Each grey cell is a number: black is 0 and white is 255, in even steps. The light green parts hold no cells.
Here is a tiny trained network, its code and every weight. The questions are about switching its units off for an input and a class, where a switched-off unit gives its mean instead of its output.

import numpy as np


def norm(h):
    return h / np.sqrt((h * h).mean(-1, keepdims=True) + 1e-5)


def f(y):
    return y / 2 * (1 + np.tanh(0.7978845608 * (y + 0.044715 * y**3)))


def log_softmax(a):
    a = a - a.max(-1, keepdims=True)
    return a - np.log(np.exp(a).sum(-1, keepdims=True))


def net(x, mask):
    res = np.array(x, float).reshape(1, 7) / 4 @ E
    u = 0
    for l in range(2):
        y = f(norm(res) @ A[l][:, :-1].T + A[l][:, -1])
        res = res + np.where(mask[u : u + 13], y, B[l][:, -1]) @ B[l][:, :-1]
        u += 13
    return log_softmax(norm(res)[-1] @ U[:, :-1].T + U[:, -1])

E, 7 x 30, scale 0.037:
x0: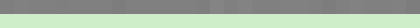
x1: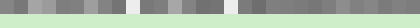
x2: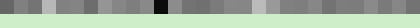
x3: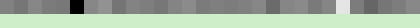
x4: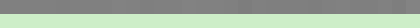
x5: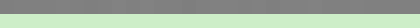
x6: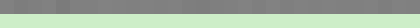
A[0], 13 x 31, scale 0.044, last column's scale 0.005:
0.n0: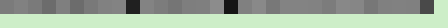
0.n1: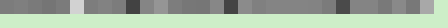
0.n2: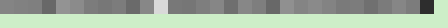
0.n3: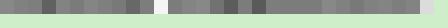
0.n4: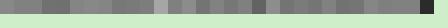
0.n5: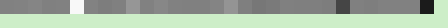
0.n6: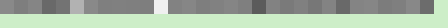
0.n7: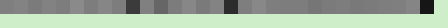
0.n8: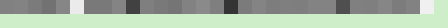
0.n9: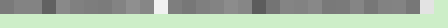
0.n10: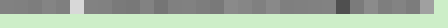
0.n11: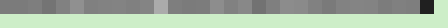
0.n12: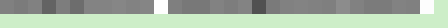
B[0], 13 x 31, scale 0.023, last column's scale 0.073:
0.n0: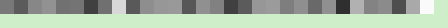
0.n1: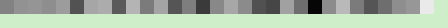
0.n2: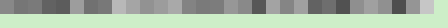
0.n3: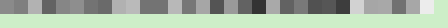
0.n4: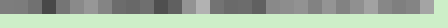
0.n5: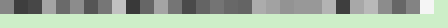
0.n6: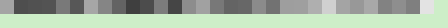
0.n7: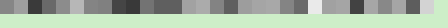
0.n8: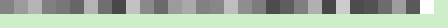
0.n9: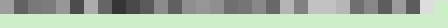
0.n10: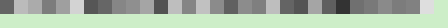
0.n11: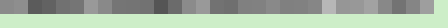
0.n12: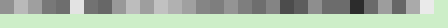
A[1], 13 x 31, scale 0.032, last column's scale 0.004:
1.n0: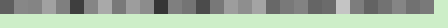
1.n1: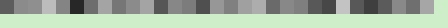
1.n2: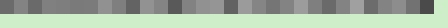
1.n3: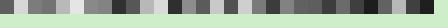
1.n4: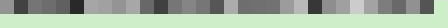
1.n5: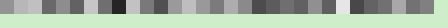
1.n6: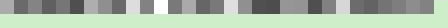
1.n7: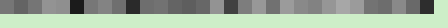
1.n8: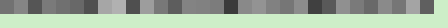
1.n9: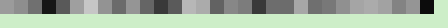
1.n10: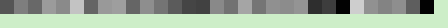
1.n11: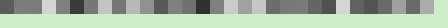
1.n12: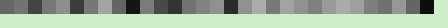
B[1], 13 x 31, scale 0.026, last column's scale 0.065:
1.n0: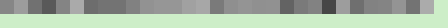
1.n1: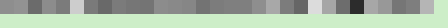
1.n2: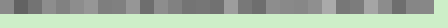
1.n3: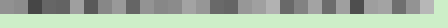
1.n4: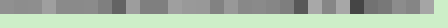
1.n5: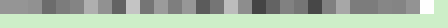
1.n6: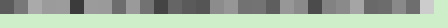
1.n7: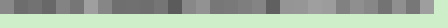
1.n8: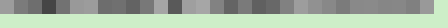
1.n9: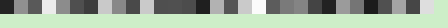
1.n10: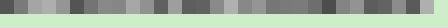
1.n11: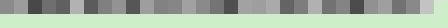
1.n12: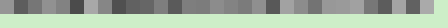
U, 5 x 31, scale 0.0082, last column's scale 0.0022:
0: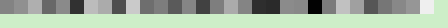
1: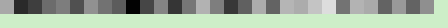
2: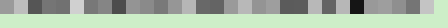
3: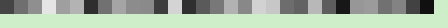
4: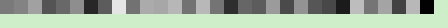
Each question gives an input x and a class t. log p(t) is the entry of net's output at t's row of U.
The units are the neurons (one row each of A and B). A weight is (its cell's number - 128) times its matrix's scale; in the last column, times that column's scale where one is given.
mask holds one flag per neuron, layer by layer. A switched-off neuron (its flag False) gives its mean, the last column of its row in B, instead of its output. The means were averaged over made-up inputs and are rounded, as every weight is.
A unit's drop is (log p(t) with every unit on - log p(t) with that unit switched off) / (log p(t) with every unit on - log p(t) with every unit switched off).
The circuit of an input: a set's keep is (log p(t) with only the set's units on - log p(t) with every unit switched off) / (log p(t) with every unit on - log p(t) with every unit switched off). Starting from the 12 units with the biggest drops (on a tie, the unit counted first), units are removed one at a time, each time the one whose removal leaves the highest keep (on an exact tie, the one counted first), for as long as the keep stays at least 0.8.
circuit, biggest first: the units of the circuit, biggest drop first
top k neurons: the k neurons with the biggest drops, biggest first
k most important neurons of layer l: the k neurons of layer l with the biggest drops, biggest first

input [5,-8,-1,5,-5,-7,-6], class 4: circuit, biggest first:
[0.n0]
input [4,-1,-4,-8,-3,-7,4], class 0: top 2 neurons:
[0.n1; 0.n8]
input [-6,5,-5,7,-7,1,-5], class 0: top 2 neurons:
[0.n0; 0.n5]
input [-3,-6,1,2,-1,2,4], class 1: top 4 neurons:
[0.n0; 0.n7; 0.n12; 0.n10]
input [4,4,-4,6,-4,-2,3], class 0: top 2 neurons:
[0.n0; 0.n5]
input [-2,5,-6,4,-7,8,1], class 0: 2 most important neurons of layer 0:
[0.n5; 0.n0]
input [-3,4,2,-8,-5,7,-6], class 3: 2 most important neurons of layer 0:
[0.n5; 0.n10]
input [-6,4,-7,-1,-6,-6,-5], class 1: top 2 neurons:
[0.n6; 0.n9]
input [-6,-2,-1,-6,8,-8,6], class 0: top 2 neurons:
[0.n1; 0.n8]
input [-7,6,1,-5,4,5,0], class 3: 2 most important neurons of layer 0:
[0.n10; 0.n9]
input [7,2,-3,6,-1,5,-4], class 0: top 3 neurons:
[0.n0; 0.n5; 0.n10]
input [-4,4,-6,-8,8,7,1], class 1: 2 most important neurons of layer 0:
[0.n5; 0.n6]
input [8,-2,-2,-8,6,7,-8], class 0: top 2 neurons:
[0.n1; 0.n8]
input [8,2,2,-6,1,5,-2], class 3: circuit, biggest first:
[0.n10]
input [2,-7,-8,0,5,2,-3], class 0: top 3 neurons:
[0.n1; 0.n5; 0.n8]
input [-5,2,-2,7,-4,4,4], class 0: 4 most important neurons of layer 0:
[0.n0; 0.n5; 0.n10; 0.n7]
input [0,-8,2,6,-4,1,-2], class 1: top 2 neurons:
[0.n7; 0.n12]
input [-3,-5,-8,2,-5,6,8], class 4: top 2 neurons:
[0.n0; 0.n3]
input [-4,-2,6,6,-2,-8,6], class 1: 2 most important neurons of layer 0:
[0.n3; 0.n12]
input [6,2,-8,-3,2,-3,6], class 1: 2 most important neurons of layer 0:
[0.n6; 0.n9]
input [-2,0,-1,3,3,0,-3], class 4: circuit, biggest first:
[0.n8]
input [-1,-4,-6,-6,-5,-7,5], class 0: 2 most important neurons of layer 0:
[0.n1; 0.n8]
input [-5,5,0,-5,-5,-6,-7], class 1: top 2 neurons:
[0.n3; 0.n12]
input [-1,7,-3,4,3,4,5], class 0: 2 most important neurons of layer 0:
[0.n5; 0.n0]
